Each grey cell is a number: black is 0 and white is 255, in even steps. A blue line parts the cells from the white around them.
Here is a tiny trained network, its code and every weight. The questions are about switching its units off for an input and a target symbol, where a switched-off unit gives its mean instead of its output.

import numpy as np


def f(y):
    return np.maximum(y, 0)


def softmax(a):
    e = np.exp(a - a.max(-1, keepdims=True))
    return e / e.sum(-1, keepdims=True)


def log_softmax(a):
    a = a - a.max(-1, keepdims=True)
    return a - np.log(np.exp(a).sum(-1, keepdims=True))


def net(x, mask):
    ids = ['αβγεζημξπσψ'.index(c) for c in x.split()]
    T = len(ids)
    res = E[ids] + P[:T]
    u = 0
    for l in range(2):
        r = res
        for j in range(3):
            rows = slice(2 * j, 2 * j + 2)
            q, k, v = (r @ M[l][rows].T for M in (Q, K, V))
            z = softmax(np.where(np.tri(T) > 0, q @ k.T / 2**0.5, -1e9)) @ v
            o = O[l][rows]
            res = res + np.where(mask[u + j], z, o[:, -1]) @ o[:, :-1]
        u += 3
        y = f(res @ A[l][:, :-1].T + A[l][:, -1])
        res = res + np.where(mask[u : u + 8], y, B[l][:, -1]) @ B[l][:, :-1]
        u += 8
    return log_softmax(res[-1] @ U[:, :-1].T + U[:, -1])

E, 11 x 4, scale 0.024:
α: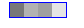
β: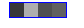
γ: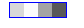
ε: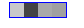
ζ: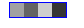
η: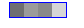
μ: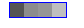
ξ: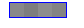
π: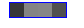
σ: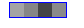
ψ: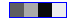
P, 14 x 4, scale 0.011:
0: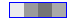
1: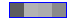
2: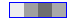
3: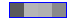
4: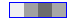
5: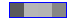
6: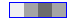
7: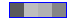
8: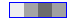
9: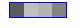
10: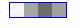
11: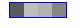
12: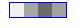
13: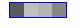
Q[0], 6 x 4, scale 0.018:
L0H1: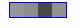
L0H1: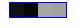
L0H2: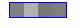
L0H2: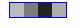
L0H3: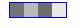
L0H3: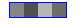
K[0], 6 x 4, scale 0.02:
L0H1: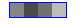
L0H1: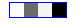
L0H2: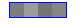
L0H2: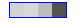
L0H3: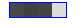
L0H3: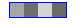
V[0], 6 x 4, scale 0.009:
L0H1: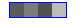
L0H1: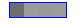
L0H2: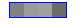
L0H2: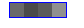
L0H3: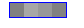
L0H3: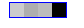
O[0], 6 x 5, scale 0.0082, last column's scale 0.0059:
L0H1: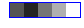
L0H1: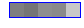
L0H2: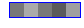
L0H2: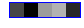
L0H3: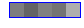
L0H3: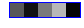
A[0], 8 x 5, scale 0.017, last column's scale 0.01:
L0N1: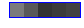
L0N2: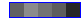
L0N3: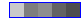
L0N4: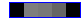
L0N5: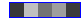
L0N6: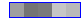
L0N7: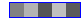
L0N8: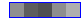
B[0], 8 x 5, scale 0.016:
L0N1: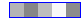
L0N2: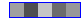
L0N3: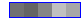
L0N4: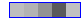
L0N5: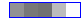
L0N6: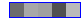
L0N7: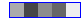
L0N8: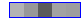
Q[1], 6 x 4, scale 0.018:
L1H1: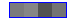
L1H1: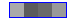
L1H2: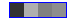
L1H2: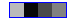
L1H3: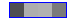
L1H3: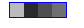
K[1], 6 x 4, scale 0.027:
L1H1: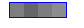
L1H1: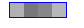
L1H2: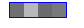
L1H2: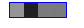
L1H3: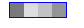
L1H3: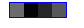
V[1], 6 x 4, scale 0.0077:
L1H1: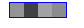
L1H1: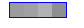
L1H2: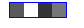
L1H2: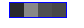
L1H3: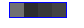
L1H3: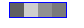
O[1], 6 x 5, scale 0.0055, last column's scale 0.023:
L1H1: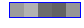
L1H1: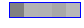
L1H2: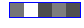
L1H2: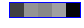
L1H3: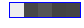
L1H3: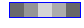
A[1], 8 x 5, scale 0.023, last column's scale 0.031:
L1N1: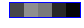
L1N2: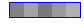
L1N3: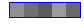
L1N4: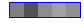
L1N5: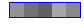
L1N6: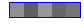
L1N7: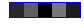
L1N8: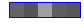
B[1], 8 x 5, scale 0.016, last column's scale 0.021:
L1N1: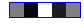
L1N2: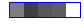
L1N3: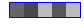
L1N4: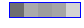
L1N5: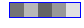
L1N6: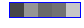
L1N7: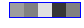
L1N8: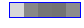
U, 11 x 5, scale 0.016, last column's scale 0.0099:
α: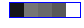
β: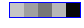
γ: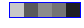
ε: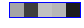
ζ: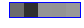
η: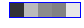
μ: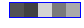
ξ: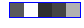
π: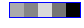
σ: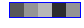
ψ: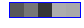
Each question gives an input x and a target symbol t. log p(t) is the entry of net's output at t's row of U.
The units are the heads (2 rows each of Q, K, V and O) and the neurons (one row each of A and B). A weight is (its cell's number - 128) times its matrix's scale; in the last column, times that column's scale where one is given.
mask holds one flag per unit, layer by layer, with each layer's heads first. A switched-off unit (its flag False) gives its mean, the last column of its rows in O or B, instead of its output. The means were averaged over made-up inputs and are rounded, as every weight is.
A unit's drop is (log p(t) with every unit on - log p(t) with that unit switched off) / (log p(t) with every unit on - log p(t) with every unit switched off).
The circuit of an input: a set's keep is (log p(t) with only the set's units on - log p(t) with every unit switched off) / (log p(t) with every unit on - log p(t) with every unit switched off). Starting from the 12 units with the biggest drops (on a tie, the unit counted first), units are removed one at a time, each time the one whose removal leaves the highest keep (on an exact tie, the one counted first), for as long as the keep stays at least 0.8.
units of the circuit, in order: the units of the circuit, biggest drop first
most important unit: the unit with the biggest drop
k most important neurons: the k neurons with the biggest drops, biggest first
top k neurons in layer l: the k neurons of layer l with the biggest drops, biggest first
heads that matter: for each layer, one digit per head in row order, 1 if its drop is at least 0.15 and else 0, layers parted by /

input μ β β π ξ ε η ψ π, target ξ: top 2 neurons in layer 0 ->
L0N8, L0N5
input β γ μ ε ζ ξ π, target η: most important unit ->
L0H3
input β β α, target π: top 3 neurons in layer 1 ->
L1N5, L1N2, L1N3
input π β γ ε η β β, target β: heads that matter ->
010 / 000
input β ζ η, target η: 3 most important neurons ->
L0N7, L1N6, L0N4
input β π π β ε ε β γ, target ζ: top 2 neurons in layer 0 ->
L0N7, L0N5
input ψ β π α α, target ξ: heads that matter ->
101 / 001
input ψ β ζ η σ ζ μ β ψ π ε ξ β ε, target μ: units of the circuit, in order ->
L0N6, L0H3
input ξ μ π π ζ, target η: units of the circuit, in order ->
L1N6, L1N2
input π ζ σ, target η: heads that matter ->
001 / 010
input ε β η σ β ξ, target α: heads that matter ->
000 / 010
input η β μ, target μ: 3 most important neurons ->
L0N6, L1N5, L0N4
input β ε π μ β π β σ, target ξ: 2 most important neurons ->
L1N3, L0N5
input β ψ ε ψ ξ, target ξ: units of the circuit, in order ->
L0H3
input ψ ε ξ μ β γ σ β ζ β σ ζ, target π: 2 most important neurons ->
L1N8, L1N4
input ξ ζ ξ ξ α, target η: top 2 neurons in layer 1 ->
L1N6, L1N3
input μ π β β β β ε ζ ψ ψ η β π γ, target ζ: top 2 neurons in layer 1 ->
L1N2, L1N5
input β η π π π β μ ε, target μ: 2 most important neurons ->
L0N7, L1N5
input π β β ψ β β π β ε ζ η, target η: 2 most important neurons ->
L0N7, L1N6
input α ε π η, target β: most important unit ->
L0N7
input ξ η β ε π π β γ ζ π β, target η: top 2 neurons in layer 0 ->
L0N4, L0N1
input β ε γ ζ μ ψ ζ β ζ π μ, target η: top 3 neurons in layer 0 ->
L0N7, L0N4, L0N3
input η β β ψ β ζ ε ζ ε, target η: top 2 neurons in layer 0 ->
L0N8, L0N4
